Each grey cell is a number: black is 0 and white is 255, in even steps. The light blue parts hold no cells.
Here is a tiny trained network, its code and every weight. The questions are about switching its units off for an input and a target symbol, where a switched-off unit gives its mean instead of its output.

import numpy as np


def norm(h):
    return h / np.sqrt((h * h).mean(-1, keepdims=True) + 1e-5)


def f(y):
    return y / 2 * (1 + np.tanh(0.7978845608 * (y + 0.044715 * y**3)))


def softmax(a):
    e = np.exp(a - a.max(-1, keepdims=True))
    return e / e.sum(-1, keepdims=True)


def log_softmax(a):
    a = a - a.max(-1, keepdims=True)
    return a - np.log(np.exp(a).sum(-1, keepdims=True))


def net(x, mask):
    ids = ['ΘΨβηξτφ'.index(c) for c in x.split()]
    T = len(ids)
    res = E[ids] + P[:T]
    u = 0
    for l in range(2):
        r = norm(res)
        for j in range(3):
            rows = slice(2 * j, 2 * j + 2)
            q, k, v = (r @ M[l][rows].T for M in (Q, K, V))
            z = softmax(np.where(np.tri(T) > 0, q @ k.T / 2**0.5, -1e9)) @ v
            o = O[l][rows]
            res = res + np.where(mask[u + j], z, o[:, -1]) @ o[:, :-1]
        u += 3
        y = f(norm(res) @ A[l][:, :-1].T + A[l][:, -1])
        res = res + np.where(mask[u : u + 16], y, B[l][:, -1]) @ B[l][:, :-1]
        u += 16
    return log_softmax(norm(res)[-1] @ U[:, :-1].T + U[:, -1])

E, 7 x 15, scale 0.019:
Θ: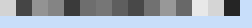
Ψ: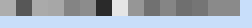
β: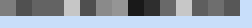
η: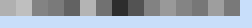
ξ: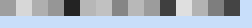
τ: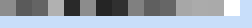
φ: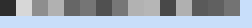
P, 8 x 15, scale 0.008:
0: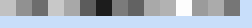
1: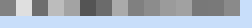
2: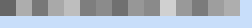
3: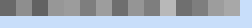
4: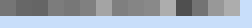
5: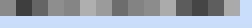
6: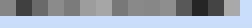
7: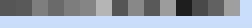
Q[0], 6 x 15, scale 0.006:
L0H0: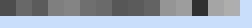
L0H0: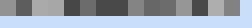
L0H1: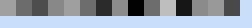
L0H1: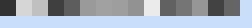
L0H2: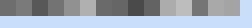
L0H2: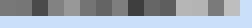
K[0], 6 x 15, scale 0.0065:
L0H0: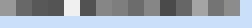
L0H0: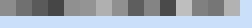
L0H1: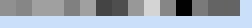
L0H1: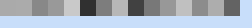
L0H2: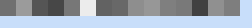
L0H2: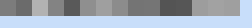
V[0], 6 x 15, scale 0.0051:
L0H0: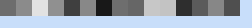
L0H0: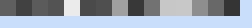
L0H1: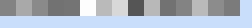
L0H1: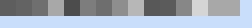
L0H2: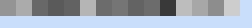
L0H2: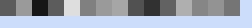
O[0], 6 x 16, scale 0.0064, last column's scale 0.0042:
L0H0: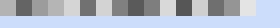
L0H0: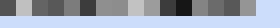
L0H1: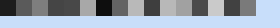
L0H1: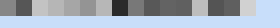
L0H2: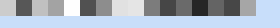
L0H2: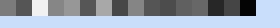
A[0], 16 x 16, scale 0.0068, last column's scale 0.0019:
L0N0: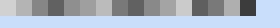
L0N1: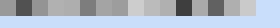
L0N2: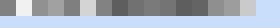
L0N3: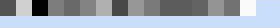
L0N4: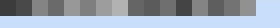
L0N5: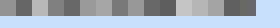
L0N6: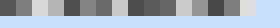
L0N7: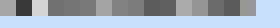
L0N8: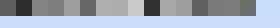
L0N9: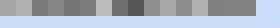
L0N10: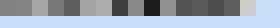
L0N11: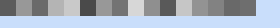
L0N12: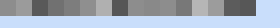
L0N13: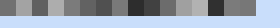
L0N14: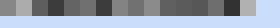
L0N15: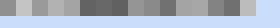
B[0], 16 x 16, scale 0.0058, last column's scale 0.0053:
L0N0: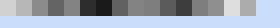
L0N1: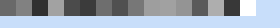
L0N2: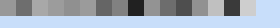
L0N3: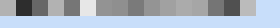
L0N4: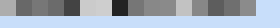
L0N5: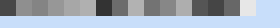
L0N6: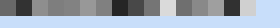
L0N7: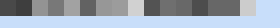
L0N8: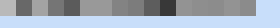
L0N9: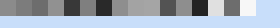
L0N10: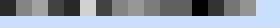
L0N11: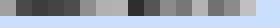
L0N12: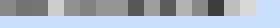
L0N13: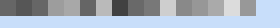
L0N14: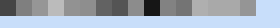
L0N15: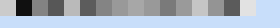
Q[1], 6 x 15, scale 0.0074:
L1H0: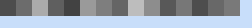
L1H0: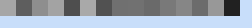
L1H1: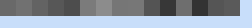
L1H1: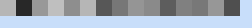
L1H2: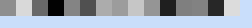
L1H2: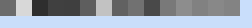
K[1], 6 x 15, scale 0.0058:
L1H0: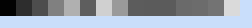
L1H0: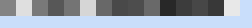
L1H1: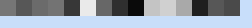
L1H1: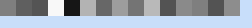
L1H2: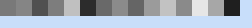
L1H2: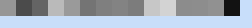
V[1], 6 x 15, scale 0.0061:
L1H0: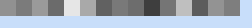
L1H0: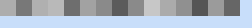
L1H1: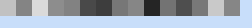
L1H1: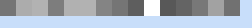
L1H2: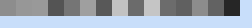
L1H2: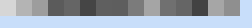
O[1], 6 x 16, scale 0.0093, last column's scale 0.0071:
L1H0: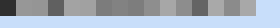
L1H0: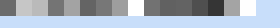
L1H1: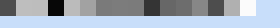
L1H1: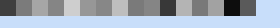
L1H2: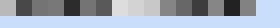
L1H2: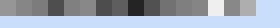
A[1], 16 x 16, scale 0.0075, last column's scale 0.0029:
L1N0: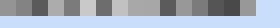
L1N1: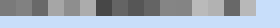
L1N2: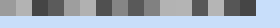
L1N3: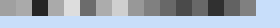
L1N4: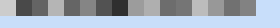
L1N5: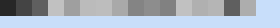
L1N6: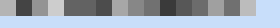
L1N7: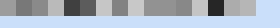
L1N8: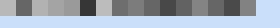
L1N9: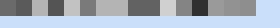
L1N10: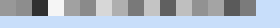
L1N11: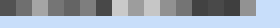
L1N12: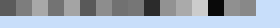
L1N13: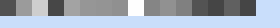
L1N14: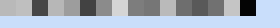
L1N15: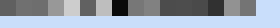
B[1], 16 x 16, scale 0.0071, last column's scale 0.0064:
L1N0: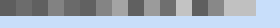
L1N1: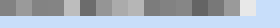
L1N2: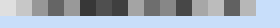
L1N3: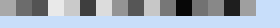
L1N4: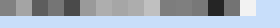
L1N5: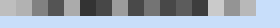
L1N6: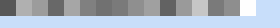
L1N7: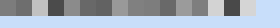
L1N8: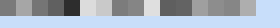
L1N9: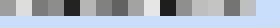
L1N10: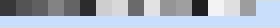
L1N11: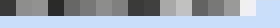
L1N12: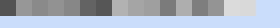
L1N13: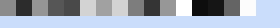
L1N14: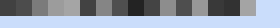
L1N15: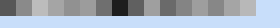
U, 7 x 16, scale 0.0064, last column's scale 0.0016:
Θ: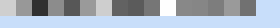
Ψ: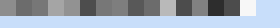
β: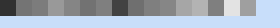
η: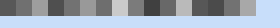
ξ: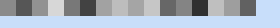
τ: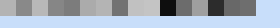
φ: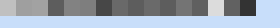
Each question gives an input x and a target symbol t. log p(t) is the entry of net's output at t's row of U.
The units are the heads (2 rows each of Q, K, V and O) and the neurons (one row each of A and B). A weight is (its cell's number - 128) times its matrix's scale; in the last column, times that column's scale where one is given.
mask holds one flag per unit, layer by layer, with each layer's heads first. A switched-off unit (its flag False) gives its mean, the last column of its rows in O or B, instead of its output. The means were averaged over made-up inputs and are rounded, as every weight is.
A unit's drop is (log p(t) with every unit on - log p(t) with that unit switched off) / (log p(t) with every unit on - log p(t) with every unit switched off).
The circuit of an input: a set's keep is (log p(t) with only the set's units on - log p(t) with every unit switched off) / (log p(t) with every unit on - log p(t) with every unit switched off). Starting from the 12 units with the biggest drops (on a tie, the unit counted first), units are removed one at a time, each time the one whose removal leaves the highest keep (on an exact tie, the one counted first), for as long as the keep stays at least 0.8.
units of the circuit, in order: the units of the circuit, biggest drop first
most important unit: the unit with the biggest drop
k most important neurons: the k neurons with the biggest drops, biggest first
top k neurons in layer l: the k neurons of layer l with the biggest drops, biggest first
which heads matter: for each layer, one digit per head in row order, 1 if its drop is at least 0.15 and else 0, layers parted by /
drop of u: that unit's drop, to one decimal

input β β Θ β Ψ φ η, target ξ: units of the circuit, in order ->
(L1H1)
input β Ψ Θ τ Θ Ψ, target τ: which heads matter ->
110 / 100
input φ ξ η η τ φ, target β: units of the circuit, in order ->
(L1H2; L1N15)
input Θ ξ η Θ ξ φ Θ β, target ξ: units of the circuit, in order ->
(L1H1; L0N11)
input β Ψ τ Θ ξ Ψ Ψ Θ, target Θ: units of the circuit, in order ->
(L1H0; L0H0)
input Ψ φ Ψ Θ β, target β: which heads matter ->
001 / 000
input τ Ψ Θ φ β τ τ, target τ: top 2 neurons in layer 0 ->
(L0N15; L0N4)
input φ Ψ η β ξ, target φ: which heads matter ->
111 / 100
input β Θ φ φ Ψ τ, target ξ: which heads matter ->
110 / 010
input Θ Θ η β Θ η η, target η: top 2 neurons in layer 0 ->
(L0N3; L0N14)
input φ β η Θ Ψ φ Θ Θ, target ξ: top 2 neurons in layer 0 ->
(L0N3; L0N11)
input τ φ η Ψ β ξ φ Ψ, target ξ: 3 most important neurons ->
(L0N3; L0N11; L1N10)
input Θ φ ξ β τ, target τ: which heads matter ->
110 / 000
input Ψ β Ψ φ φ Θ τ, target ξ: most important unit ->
L0H0
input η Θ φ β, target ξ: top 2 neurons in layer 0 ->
(L0N3; L0N0)
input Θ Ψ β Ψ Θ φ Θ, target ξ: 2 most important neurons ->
(L0N3; L1N10)
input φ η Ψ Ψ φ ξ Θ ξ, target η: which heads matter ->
100 / 000
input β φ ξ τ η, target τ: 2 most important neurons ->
(L0N3; L0N14)
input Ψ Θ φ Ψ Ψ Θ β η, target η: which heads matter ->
101 / 001
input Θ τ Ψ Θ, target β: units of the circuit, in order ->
(L1H2)
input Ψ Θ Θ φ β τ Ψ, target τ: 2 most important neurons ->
(L0N15; L0N3)
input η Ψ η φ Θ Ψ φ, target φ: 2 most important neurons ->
(L0N1; L0N0)
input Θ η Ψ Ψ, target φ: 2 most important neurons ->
(L0N0; L0N1)
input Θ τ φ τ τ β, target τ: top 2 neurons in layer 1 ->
(L1N8; L1N15)
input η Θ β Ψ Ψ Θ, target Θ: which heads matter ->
111 / 110
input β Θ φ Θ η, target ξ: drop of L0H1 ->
0.1
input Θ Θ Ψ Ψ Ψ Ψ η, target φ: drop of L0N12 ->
0.0
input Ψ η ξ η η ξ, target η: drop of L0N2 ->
0.1
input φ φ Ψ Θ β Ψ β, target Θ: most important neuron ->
(L0N4)
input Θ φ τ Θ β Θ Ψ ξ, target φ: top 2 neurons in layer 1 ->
(L1N2; L1N13)
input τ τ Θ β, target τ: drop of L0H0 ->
0.2
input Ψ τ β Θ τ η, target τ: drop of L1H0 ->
0.2
